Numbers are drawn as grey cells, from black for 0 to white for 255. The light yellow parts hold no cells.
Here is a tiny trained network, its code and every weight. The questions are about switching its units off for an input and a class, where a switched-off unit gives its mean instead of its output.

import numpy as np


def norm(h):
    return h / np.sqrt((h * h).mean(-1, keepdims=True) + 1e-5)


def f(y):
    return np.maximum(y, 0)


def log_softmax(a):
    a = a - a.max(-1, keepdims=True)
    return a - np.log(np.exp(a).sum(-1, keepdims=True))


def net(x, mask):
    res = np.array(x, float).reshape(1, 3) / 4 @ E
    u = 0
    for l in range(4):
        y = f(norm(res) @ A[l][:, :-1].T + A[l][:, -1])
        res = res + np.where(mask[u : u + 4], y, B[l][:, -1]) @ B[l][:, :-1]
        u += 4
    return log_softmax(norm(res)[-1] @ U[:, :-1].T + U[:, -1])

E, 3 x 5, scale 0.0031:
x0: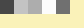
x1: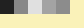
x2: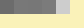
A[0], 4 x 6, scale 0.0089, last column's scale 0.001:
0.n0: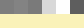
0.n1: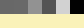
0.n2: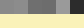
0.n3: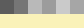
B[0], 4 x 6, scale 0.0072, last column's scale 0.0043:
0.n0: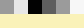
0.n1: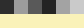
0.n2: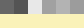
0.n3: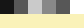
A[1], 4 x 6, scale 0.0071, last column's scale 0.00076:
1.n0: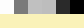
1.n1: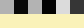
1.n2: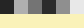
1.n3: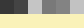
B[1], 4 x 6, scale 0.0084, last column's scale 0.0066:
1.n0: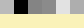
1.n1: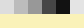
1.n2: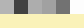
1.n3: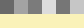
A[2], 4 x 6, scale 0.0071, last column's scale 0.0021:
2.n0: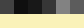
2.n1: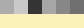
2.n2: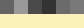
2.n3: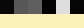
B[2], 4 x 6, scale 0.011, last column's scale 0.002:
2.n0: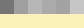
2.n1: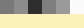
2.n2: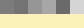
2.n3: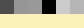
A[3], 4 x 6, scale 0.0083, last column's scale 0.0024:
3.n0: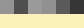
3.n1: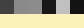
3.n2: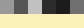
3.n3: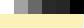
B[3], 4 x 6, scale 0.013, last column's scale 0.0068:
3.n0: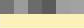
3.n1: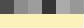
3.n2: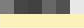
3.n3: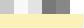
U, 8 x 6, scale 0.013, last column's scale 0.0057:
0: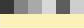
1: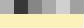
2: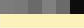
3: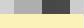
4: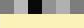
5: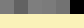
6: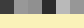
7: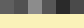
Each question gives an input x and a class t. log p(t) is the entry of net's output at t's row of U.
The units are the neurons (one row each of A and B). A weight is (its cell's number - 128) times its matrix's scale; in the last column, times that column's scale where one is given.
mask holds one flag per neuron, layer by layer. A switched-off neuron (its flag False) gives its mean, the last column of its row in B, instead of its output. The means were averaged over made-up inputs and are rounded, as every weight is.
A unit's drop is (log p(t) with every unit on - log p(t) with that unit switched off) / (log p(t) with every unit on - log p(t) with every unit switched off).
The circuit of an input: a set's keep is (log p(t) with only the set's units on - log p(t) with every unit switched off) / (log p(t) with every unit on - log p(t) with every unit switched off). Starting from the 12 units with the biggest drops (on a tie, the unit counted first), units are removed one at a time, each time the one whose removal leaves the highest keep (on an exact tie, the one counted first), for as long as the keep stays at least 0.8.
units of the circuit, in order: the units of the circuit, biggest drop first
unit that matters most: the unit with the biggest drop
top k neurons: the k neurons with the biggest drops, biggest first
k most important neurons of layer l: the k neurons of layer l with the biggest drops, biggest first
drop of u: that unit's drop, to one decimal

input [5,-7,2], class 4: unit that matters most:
1.n1
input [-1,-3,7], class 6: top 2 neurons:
(0.n0; 0.n1)
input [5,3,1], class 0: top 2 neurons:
(0.n3; 3.n3)
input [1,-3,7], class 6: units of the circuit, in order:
(0.n1; 3.n1)
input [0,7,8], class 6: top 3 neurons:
(0.n1; 0.n0; 2.n3)
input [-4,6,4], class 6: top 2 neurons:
(0.n1; 2.n3)
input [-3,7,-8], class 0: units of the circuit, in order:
(1.n3; 1.n1; 3.n3)
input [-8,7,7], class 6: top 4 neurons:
(0.n1; 2.n3; 3.n1; 0.n3)
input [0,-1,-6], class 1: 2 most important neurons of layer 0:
(0.n1; 0.n0)
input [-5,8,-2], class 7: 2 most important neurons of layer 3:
(3.n3; 3.n2)
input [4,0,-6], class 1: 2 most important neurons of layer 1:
(1.n0; 1.n1)
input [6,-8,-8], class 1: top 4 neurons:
(1.n0; 0.n0; 1.n1; 3.n3)
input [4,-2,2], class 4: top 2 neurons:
(0.n0; 1.n1)
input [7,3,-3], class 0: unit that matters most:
3.n3
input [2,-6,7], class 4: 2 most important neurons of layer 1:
(1.n1; 1.n0)
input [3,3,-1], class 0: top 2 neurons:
(3.n3; 1.n1)
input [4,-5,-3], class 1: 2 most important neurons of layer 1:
(1.n0; 1.n1)
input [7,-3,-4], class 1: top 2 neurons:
(0.n1; 0.n0)
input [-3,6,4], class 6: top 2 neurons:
(0.n1; 2.n3)
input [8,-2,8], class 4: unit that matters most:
0.n0
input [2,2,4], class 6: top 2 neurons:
(0.n0; 1.n1)
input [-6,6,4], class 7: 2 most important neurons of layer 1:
(1.n2; 1.n1)
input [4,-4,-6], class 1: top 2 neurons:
(0.n0; 1.n0)
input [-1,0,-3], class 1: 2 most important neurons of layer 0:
(0.n1; 0.n3)
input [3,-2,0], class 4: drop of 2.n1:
0.3
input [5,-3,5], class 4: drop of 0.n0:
1.0
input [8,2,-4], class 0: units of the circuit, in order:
(3.n3)
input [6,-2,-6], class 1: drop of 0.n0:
0.6
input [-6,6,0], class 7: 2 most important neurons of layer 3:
(3.n2; 3.n3)
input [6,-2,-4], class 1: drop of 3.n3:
0.3
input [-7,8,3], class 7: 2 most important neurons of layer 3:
(3.n3; 3.n2)
